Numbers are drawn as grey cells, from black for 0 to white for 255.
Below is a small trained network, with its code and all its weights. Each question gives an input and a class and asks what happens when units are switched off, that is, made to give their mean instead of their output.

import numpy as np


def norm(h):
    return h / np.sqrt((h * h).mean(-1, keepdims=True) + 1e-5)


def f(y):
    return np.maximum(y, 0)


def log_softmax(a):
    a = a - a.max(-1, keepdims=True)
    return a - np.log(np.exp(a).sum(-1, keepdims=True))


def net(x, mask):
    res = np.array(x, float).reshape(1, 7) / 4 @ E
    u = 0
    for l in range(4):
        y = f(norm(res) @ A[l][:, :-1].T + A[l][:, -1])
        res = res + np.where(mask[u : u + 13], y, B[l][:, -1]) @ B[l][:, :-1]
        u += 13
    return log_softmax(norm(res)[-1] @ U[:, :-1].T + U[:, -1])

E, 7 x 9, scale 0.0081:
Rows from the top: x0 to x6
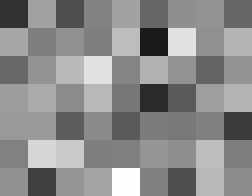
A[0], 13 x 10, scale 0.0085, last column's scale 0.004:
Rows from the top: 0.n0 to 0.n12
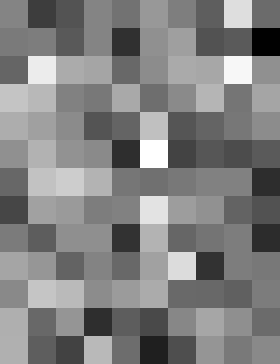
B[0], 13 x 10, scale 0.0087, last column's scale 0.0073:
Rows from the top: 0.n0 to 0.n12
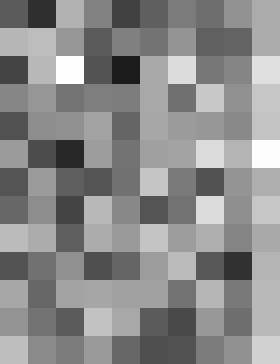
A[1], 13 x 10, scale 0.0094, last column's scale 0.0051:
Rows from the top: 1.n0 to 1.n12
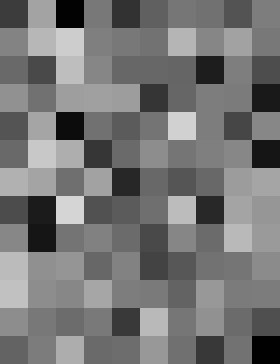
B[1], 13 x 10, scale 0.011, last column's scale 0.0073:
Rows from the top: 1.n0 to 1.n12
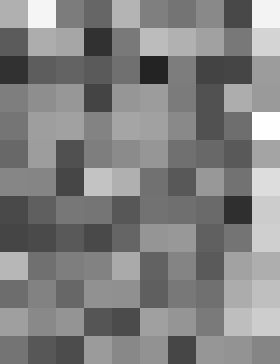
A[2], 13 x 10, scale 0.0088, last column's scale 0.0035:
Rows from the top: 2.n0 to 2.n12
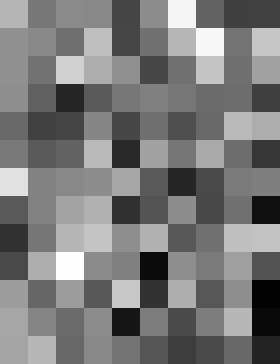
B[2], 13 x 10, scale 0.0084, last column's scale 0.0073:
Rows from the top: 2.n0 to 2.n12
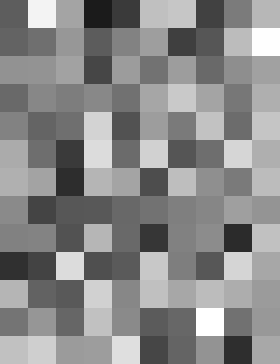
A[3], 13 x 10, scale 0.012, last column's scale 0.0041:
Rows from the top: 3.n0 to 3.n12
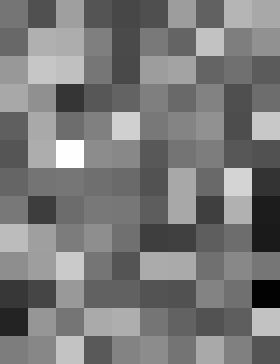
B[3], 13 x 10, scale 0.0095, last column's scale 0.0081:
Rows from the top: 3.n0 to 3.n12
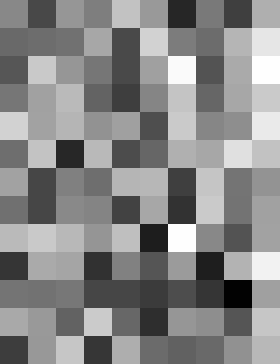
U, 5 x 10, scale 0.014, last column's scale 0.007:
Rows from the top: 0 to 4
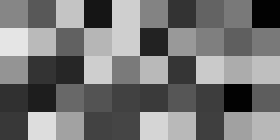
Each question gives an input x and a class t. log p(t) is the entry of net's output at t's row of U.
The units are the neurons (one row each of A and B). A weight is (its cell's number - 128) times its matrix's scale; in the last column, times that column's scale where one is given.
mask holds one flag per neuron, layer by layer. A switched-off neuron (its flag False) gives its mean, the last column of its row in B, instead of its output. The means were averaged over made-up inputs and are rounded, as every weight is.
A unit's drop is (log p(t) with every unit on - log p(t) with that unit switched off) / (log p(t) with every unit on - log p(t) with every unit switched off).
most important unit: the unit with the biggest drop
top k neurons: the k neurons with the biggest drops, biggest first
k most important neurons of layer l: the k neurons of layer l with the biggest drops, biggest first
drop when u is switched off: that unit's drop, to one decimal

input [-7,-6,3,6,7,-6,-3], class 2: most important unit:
0.n5
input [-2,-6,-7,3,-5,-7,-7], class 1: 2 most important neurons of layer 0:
[0.n2; 0.n11]
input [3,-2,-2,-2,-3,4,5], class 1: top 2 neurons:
[0.n2; 0.n5]
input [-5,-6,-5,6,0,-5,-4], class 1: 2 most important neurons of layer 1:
[1.n0; 1.n6]
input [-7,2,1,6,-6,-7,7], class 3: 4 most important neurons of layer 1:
[1.n8; 1.n2; 1.n7; 1.n0]
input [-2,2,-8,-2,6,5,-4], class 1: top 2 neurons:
[0.n11; 0.n2]
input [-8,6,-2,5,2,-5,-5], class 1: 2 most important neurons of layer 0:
[0.n11; 0.n12]
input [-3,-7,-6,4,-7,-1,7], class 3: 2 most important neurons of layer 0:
[0.n0; 0.n5]
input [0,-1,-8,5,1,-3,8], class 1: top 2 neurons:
[0.n12; 0.n5]
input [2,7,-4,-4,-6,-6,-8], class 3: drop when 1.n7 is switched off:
0.2
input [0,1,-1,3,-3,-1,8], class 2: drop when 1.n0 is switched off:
0.1
